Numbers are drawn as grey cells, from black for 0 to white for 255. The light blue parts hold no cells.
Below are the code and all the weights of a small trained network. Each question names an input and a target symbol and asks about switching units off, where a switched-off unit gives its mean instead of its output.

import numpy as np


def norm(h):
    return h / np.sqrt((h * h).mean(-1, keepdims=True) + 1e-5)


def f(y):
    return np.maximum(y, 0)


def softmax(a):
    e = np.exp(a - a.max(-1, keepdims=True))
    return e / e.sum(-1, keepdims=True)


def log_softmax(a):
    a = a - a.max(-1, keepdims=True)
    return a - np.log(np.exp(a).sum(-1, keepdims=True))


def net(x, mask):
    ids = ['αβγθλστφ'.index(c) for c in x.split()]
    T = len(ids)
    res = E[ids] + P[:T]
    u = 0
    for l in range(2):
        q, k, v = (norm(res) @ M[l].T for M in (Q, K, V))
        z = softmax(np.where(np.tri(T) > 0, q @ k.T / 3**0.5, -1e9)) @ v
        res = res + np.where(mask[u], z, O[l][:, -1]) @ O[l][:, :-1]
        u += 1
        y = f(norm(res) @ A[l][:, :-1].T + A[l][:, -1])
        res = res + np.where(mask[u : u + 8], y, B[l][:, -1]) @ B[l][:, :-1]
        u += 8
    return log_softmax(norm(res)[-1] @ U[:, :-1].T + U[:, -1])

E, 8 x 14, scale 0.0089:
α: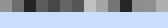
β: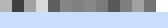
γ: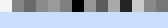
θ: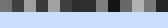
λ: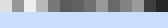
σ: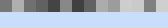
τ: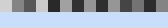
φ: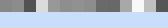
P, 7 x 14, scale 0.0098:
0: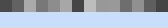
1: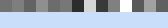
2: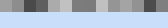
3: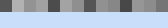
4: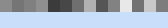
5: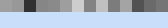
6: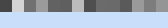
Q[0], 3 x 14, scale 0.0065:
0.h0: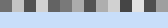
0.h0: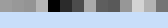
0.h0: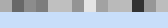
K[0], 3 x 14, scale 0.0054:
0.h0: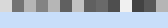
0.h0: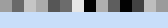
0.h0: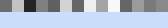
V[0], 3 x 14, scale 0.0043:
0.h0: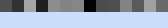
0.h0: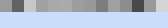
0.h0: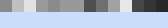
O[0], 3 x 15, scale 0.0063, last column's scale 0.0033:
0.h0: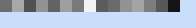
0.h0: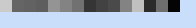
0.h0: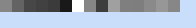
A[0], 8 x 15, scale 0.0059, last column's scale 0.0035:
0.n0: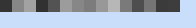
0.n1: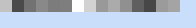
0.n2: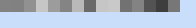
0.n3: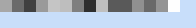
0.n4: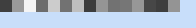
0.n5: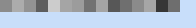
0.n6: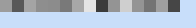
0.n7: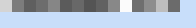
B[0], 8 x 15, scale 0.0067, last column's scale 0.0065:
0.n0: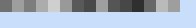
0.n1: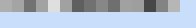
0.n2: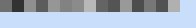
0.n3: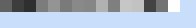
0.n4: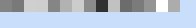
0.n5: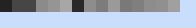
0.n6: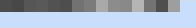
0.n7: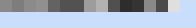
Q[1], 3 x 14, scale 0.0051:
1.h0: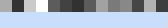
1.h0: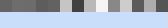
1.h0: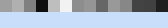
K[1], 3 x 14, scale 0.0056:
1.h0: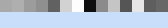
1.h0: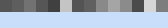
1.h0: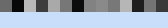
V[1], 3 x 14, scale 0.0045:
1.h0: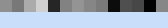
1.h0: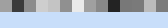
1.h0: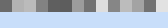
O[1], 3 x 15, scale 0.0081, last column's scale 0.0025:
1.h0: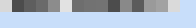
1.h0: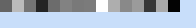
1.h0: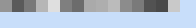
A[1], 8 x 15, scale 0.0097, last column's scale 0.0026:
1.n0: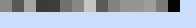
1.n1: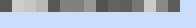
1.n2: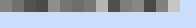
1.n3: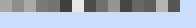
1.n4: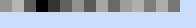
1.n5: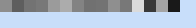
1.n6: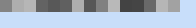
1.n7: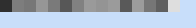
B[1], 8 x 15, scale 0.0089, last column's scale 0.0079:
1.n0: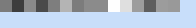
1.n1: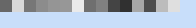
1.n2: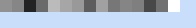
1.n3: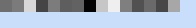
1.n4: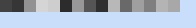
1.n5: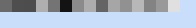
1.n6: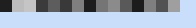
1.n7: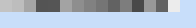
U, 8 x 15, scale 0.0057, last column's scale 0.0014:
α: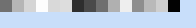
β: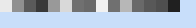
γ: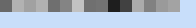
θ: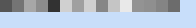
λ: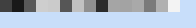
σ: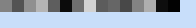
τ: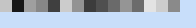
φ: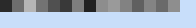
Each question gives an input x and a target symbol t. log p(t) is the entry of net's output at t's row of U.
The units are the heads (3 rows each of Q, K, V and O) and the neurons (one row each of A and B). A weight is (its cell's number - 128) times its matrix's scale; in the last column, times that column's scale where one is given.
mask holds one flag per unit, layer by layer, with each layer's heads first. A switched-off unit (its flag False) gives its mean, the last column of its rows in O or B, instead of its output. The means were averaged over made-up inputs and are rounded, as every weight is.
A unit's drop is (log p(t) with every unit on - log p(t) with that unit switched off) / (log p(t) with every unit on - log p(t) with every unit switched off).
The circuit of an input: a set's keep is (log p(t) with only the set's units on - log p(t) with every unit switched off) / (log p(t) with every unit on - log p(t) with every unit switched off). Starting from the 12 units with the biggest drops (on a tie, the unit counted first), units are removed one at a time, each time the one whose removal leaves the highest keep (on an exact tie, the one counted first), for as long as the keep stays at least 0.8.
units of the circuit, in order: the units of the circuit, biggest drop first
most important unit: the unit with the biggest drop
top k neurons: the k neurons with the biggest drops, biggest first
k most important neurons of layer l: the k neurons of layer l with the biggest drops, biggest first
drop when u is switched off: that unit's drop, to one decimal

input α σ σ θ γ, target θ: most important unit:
0.h0
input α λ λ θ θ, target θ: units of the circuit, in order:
[0.h0, 1.n0]
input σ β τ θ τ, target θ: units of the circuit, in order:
[0.h0, 1.n0]
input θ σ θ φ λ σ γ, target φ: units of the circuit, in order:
[0.h0, 1.n3]
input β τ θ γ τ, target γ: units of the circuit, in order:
[1.n1, 1.h0, 0.n3]
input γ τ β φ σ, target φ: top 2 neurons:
[0.n7, 0.n3]
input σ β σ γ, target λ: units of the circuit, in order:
[1.n5, 0.n7]
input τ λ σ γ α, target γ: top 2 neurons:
[1.n1, 0.n3]
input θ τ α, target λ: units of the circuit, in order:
[1.n4, 1.h0]
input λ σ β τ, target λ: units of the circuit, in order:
[0.h0, 1.n5, 0.n3]
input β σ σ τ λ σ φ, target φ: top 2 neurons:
[1.n3, 0.n3]
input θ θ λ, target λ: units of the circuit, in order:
[0.n4, 1.n5]
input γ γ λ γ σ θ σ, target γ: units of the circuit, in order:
[1.n1, 0.n3]
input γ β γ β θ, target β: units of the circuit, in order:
[1.h0]
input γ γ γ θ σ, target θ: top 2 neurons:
[1.n0, 0.n6]
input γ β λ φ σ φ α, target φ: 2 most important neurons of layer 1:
[1.n3, 1.n6]
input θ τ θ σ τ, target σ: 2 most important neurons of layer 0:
[0.n7, 0.n6]
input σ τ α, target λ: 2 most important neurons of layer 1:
[1.n5, 1.n7]
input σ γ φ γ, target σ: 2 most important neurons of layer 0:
[0.n3, 0.n7]
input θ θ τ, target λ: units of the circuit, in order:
[1.n5]
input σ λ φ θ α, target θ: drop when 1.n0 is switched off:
0.3
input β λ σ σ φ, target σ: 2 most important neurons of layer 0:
[0.n6, 0.n7]
